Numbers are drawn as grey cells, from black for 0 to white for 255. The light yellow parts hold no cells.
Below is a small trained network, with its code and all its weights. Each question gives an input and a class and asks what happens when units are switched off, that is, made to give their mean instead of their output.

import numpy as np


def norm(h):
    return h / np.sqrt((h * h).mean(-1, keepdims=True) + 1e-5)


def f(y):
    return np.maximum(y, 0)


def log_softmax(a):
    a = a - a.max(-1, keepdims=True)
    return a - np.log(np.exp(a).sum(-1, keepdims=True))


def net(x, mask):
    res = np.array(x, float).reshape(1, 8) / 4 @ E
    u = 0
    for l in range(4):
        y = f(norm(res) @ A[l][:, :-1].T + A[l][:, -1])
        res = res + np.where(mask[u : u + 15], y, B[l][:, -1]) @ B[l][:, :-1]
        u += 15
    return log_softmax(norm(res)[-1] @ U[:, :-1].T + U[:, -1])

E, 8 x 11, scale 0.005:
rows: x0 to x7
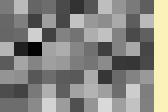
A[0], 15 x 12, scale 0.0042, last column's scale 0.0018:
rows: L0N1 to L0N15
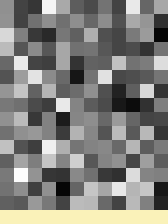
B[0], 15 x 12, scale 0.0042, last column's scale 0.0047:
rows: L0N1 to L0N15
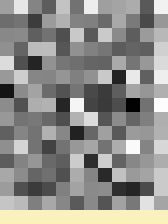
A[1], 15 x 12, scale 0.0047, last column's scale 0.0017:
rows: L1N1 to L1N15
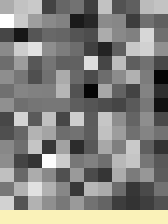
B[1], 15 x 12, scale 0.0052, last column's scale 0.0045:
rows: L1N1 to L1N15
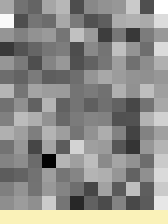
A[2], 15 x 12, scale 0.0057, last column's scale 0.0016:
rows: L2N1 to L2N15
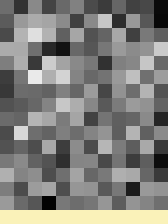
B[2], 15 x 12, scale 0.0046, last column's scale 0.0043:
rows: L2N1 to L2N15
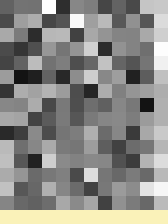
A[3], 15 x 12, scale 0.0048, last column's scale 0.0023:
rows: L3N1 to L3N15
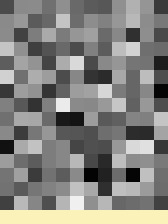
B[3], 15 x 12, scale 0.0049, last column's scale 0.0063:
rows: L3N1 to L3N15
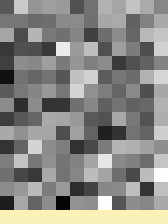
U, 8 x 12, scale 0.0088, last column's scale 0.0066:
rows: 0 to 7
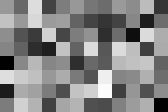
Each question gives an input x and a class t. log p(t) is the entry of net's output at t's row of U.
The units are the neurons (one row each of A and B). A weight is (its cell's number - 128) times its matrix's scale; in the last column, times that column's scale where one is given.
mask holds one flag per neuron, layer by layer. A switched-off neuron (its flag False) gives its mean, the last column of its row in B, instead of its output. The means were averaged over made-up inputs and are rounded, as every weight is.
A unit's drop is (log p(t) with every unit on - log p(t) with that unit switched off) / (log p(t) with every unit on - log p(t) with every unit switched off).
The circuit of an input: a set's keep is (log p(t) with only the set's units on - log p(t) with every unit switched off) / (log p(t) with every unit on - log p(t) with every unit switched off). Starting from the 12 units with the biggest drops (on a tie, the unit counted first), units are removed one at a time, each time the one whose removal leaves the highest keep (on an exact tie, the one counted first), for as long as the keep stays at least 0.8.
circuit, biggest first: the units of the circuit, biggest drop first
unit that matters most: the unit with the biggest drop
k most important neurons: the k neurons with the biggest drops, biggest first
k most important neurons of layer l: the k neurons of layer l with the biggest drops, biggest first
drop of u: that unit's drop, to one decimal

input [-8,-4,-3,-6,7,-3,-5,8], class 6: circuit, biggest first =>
[L2N2]
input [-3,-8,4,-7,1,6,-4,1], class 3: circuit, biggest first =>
[L1N4, L1N1]
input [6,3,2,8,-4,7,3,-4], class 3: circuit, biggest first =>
[L0N8, L3N4]
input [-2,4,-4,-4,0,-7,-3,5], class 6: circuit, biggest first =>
[L0N5, L2N14]
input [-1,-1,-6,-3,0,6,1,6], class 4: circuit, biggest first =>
[L0N7, L3N11, L1N4]
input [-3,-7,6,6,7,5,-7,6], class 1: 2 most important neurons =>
[L1N14, L0N6]
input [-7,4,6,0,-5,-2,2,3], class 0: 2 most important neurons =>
[L0N8, L0N1]
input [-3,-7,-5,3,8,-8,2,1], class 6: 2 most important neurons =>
[L0N1, L0N11]
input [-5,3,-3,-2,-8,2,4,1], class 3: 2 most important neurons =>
[L0N14, L1N12]
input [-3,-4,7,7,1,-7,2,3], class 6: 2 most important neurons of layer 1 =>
[L1N2, L1N11]
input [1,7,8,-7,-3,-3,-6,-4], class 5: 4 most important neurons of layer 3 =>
[L3N6, L3N4, L3N13, L3N8]
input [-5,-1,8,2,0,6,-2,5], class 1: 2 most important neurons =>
[L1N15, L0N1]
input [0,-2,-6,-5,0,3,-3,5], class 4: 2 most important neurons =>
[L0N7, L3N11]
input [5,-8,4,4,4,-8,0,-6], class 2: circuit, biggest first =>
[L2N1]
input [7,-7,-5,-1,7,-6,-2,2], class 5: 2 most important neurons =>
[L0N6, L1N2]
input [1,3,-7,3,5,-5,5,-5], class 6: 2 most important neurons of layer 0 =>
[L0N1, L0N11]
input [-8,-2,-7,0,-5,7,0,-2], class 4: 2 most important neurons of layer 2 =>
[L2N7, L2N5]
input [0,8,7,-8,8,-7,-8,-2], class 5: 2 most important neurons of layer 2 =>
[L2N3, L2N4]
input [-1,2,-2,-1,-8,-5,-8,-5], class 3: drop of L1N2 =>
0.1
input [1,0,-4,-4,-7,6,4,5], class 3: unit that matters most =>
L0N14
